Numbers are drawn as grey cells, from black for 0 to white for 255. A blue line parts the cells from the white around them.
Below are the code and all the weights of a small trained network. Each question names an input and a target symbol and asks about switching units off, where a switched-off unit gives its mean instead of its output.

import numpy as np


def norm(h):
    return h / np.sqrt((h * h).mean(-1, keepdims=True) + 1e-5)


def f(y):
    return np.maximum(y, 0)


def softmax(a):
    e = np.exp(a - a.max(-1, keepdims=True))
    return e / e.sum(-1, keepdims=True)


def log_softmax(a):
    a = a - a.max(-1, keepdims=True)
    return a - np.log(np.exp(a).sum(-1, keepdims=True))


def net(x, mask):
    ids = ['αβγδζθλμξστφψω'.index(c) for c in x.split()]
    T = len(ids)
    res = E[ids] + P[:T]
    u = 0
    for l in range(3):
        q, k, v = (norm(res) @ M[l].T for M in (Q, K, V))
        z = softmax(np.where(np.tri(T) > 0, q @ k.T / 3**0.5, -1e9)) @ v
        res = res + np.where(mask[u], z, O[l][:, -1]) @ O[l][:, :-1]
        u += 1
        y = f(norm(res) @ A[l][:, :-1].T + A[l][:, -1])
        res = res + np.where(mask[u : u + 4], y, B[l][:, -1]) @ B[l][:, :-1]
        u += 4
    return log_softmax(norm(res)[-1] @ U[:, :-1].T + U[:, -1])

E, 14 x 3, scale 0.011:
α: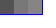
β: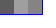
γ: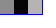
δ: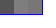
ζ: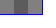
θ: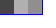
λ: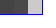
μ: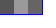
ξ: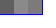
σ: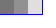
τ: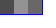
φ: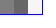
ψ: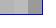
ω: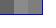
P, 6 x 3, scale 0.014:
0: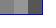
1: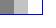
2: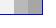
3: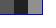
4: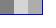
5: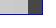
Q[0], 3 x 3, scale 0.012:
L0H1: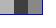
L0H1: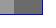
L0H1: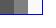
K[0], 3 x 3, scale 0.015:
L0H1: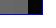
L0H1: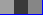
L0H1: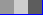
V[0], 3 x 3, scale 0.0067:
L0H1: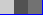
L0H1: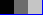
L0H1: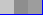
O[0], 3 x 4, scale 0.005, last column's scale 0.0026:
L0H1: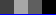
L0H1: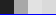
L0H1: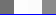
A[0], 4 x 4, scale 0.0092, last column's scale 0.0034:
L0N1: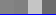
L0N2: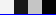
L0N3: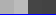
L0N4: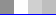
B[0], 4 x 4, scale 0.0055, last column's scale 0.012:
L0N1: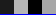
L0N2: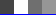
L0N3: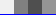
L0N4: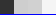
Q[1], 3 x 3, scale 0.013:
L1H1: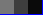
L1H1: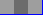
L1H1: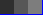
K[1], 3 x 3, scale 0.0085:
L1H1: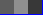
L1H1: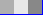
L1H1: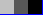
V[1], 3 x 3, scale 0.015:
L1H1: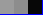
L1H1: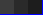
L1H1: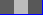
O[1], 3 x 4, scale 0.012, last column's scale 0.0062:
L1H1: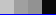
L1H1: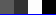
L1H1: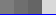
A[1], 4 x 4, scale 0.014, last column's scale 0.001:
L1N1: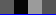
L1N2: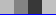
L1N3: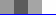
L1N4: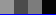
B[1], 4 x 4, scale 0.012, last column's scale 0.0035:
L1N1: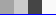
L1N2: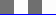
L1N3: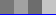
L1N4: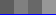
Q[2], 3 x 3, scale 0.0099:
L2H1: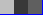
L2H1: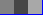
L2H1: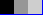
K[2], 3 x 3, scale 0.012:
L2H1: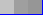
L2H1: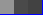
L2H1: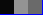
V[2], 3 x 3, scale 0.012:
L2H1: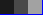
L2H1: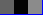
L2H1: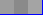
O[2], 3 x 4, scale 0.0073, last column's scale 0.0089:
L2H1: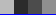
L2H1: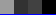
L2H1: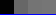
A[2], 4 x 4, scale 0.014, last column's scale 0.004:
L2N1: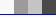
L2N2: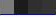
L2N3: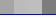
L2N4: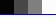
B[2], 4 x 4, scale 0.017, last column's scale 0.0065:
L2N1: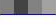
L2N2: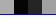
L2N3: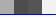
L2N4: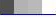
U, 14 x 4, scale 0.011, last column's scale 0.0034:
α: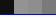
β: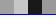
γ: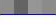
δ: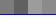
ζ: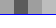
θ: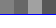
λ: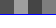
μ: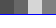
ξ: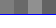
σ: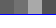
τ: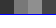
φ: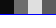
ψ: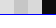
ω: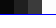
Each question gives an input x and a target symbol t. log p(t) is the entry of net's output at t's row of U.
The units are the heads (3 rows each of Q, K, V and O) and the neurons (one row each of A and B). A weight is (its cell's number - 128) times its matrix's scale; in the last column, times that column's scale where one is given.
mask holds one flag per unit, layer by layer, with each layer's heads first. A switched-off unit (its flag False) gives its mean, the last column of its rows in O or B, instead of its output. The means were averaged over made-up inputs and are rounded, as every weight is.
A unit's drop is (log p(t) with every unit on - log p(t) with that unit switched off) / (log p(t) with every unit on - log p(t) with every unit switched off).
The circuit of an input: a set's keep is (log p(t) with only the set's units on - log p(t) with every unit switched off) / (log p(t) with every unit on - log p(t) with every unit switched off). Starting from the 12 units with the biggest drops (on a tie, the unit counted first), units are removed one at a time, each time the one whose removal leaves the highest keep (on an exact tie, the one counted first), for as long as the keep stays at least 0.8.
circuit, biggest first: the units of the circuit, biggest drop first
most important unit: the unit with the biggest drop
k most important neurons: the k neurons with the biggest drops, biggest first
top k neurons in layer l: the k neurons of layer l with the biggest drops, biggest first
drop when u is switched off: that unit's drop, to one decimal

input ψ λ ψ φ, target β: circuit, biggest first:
[L1H1]
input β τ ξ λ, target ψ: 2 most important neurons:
[L0N4, L1N1]
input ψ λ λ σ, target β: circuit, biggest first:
[L1H1, L0H1]
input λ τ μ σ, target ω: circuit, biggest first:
[L2H1, L0N4, L1H1]
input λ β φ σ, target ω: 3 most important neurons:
[L1N2, L2N2, L0N4]
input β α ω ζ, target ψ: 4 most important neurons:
[L0N4, L1N1, L0N3, L1N3]
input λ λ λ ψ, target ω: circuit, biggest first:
[L2H1, L1H1, L0N4]
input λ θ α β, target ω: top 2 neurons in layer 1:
[L1N2, L1N1]
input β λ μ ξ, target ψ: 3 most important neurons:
[L0N4, L1N1, L0N3]
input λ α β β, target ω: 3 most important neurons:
[L1N2, L2N2, L2N4]
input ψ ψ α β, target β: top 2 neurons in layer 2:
[L2N4, L2N3]
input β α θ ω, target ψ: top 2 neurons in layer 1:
[L1N1, L1N3]
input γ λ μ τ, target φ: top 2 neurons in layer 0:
[L0N4, L0N3]
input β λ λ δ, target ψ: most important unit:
L1H1
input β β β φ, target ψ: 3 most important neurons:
[L0N4, L1N1, L1N3]
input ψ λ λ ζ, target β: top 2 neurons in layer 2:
[L2N4, L2N3]
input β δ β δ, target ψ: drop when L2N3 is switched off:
0.1
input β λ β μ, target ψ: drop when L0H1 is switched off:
0.6
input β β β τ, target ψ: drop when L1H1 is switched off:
0.6
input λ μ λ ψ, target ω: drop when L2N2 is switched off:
0.8
